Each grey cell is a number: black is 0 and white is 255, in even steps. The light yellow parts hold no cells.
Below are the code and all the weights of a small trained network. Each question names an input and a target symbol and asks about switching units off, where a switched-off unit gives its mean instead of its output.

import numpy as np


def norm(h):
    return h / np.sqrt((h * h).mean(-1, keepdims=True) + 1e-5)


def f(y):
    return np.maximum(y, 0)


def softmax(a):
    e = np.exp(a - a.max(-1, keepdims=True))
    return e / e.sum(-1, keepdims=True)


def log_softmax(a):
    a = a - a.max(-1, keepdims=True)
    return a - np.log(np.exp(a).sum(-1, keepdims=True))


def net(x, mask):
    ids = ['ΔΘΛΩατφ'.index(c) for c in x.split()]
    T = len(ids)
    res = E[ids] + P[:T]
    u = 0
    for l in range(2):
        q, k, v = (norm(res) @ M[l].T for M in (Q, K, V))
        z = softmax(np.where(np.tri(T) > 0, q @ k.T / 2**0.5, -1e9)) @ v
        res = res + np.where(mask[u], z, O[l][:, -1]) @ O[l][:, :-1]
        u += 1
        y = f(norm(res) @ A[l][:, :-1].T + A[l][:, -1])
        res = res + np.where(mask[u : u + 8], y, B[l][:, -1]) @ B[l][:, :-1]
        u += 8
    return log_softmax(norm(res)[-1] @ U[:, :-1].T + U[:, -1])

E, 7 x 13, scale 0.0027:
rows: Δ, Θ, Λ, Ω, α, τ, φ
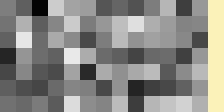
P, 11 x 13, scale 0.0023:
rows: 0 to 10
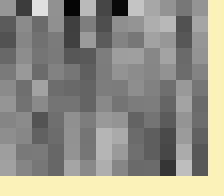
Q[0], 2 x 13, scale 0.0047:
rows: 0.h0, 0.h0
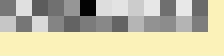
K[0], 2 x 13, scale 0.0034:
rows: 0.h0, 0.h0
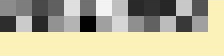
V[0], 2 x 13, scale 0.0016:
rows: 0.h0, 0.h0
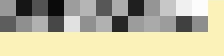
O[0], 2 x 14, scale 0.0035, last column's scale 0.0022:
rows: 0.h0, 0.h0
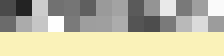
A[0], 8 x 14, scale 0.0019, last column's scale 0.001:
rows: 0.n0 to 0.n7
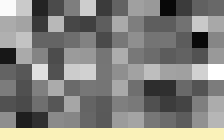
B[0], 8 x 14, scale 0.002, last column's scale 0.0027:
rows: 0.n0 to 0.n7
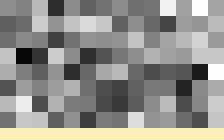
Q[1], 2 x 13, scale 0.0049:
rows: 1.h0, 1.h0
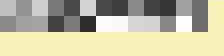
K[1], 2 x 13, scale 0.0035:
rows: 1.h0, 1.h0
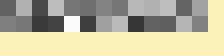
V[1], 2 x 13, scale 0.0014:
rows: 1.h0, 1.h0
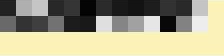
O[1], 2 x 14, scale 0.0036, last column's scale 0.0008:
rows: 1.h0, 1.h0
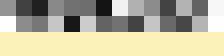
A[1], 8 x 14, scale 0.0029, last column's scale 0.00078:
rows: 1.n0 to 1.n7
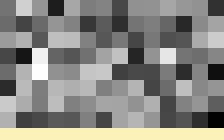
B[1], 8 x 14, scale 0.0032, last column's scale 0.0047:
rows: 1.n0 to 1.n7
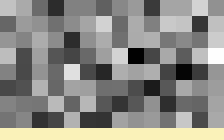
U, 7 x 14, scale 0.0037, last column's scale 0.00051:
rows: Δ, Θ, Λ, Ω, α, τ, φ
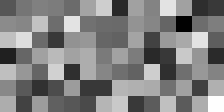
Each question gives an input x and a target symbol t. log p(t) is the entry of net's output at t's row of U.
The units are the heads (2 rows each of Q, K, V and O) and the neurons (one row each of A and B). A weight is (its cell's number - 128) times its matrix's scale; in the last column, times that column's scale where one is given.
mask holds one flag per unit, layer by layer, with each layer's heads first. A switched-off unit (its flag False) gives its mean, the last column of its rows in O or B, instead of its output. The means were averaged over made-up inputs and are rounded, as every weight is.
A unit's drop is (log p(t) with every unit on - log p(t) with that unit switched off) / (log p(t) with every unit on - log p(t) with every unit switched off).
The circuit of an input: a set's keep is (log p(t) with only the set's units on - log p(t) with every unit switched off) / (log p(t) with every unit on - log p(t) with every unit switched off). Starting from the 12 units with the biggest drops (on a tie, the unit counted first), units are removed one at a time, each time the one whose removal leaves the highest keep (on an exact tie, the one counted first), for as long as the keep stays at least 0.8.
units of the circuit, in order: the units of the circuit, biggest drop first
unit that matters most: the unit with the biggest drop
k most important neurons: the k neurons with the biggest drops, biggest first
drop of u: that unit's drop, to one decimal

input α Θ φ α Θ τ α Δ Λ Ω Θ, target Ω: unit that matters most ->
1.n5
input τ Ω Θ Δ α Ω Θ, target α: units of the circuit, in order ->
0.h0, 1.n6
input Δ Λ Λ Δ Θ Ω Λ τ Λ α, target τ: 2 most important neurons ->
1.n7, 0.n1
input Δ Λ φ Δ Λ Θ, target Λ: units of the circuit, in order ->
0.h0, 1.h0, 1.n0
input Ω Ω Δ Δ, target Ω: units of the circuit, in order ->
0.h0, 1.h0, 1.n5, 0.n1
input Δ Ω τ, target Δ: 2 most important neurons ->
1.n1, 1.n3
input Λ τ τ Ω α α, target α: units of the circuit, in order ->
1.h0, 1.n6, 0.h0
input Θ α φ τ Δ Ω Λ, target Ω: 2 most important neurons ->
1.n5, 0.n6
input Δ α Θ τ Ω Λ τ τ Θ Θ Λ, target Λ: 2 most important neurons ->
0.n6, 0.n5
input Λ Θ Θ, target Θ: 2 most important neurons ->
1.n4, 0.n6
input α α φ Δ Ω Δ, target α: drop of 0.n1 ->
0.0
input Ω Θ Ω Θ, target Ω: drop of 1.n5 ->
0.2
